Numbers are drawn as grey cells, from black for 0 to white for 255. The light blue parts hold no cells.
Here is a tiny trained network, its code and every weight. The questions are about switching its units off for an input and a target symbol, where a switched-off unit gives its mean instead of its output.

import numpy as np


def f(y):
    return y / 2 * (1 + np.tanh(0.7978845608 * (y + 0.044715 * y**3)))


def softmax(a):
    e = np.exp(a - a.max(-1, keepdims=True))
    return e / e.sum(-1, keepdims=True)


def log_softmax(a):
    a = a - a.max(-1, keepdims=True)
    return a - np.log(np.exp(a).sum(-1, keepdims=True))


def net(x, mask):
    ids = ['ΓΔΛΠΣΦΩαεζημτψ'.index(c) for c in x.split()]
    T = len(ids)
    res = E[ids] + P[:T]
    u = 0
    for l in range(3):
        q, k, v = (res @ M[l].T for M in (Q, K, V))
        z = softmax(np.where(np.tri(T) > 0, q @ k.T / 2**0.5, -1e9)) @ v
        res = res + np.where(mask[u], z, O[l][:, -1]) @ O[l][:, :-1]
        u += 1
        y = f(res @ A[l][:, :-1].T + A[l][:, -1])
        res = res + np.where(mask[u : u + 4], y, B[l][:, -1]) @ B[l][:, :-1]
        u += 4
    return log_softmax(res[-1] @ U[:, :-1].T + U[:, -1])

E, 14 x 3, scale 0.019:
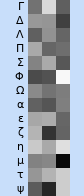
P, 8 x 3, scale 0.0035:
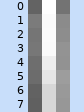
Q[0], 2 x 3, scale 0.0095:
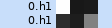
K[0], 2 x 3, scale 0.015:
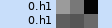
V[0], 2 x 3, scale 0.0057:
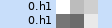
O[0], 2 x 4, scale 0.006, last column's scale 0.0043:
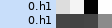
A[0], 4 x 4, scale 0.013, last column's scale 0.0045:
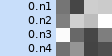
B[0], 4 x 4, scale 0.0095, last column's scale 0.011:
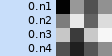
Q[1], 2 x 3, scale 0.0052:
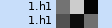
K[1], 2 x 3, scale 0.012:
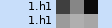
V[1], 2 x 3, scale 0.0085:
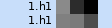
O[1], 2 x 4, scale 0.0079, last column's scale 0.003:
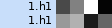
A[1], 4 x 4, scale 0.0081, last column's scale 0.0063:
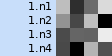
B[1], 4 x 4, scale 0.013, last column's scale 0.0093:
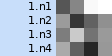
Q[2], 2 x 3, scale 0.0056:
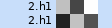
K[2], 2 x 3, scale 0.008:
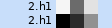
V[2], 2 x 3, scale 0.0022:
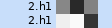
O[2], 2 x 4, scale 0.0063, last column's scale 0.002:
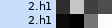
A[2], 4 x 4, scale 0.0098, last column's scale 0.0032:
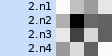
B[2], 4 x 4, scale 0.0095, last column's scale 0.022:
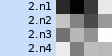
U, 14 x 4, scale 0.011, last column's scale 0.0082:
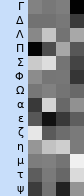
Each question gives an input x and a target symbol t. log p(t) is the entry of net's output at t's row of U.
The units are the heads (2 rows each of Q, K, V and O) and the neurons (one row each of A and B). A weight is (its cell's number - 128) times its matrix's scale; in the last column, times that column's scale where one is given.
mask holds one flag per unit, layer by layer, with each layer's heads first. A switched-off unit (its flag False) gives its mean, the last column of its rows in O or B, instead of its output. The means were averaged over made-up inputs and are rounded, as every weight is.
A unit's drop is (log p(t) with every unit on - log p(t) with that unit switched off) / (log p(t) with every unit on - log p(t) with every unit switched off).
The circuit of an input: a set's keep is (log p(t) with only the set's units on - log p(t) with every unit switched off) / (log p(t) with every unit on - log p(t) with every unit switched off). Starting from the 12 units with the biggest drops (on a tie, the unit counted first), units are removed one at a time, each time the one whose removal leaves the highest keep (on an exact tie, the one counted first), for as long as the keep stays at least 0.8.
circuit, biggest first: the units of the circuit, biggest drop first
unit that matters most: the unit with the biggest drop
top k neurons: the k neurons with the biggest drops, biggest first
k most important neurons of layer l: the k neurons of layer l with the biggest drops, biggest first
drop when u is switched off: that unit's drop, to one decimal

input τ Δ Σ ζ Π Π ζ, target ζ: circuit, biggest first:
0.n3, 2.n2
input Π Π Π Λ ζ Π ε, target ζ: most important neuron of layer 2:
2.n4
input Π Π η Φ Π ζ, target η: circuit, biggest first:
1.n1, 2.n1, 0.n2
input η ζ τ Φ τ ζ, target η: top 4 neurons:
1.n1, 2.n1, 2.n3, 0.n3
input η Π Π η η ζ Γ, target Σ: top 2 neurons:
2.n1, 0.n4
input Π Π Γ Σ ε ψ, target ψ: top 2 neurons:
0.n1, 1.n4
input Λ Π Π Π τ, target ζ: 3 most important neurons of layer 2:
2.n4, 2.n3, 2.n1
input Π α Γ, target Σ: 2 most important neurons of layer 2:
2.n4, 2.n1
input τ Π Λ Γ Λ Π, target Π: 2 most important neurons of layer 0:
0.n2, 0.n3
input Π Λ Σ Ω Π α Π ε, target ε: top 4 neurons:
2.n1, 2.n3, 1.n1, 0.n1
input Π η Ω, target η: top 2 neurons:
2.n1, 0.n2
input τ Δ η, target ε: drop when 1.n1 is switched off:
0.2
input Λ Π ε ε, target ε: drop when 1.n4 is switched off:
0.0
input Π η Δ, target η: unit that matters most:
2.n1
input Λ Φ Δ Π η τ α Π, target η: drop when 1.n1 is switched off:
0.6
